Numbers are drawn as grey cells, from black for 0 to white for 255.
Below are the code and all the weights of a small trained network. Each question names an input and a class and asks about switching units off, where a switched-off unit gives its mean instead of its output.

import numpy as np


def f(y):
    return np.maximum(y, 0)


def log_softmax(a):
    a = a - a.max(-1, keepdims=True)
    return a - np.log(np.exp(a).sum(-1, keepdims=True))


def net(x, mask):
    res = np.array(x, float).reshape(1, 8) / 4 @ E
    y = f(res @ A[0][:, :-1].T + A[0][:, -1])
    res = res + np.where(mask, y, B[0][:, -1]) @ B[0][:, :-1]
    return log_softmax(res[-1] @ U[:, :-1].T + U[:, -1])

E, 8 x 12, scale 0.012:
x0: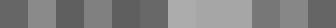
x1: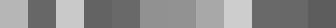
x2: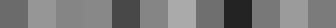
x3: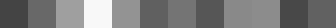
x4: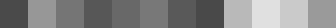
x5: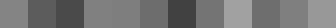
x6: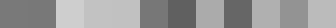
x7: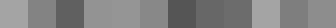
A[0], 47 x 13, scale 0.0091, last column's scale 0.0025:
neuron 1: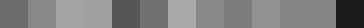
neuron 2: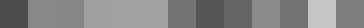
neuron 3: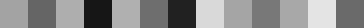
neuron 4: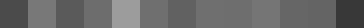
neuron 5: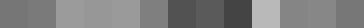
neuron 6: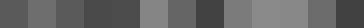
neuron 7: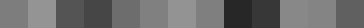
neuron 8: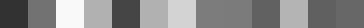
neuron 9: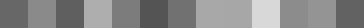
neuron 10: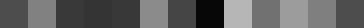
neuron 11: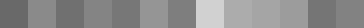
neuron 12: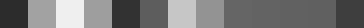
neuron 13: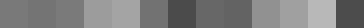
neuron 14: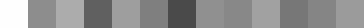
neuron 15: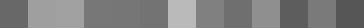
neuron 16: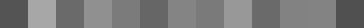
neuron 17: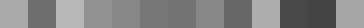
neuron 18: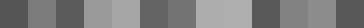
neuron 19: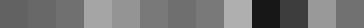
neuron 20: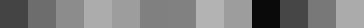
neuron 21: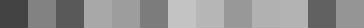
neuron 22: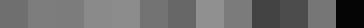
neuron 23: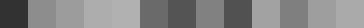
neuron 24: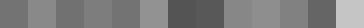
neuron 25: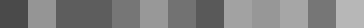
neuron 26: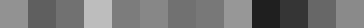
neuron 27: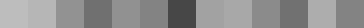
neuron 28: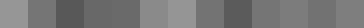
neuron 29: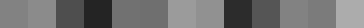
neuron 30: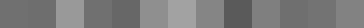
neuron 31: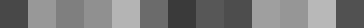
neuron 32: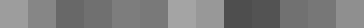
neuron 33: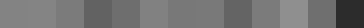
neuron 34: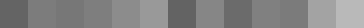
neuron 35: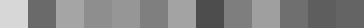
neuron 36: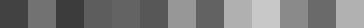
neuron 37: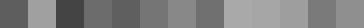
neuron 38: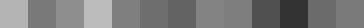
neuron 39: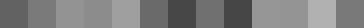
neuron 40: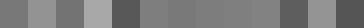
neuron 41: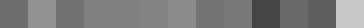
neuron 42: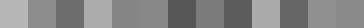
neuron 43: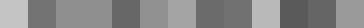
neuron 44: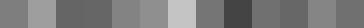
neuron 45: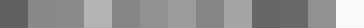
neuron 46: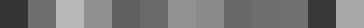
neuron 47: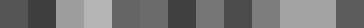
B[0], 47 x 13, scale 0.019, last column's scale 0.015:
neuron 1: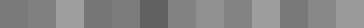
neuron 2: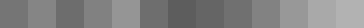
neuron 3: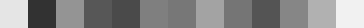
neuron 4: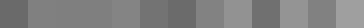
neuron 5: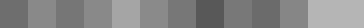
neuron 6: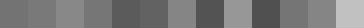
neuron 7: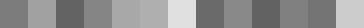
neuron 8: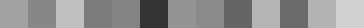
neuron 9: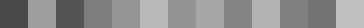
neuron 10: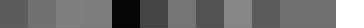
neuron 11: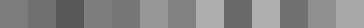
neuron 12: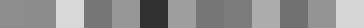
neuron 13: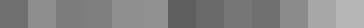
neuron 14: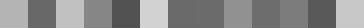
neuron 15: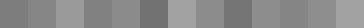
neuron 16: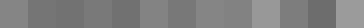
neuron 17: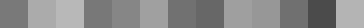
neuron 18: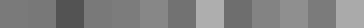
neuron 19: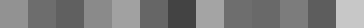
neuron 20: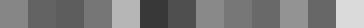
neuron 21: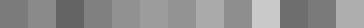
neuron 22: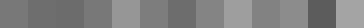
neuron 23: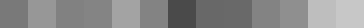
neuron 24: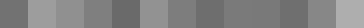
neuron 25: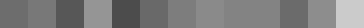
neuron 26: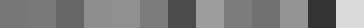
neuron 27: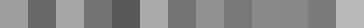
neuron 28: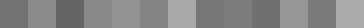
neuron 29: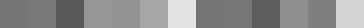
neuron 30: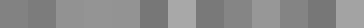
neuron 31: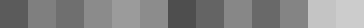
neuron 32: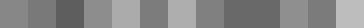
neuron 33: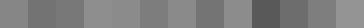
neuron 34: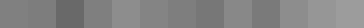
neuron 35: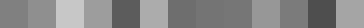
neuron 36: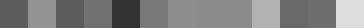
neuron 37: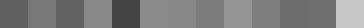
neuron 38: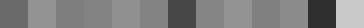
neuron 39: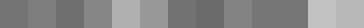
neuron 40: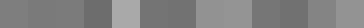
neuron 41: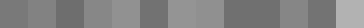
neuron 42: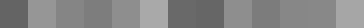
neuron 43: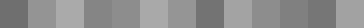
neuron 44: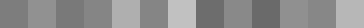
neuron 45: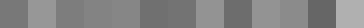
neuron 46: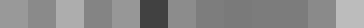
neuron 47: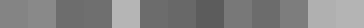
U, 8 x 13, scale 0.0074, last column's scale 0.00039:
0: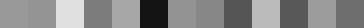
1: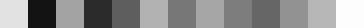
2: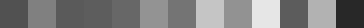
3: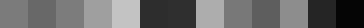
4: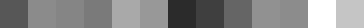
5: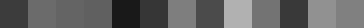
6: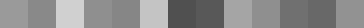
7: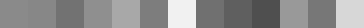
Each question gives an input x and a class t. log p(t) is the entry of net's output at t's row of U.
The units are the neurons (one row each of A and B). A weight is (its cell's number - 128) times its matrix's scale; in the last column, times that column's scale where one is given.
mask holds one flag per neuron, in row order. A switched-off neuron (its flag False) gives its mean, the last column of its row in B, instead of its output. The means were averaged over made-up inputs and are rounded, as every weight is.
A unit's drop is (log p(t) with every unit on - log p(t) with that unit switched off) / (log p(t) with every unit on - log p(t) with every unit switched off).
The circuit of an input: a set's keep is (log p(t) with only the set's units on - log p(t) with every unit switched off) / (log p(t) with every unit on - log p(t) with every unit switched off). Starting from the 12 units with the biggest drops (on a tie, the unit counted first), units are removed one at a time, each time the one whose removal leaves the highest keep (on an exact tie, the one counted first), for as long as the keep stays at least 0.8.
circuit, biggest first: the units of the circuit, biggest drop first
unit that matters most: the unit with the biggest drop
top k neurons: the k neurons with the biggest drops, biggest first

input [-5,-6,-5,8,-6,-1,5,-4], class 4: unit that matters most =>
neuron 23
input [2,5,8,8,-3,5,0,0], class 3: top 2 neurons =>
neuron 26; neuron 38
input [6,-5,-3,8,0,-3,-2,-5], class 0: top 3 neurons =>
neuron 12; neuron 8; neuron 46
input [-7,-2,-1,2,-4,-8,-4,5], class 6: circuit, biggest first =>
neuron 35; neuron 17
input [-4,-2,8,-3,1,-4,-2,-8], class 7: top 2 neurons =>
neuron 29; neuron 7
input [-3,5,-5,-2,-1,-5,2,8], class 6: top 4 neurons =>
neuron 17; neuron 35; neuron 43; neuron 14
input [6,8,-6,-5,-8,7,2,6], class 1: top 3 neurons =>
neuron 3; neuron 14; neuron 27
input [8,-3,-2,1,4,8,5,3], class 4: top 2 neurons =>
neuron 31; neuron 23
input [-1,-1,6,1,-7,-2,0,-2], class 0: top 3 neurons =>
neuron 12; neuron 8; neuron 46
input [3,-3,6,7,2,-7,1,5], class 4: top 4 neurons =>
neuron 23; neuron 31; neuron 5; neuron 2
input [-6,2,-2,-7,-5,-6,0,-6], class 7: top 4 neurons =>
neuron 29; neuron 7; neuron 32; neuron 44
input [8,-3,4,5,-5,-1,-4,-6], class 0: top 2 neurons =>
neuron 12; neuron 8
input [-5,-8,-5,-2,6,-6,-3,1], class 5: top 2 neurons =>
neuron 10; neuron 36
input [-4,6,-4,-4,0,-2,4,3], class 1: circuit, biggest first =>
neuron 3
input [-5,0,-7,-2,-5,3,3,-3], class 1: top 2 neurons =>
neuron 3; neuron 14
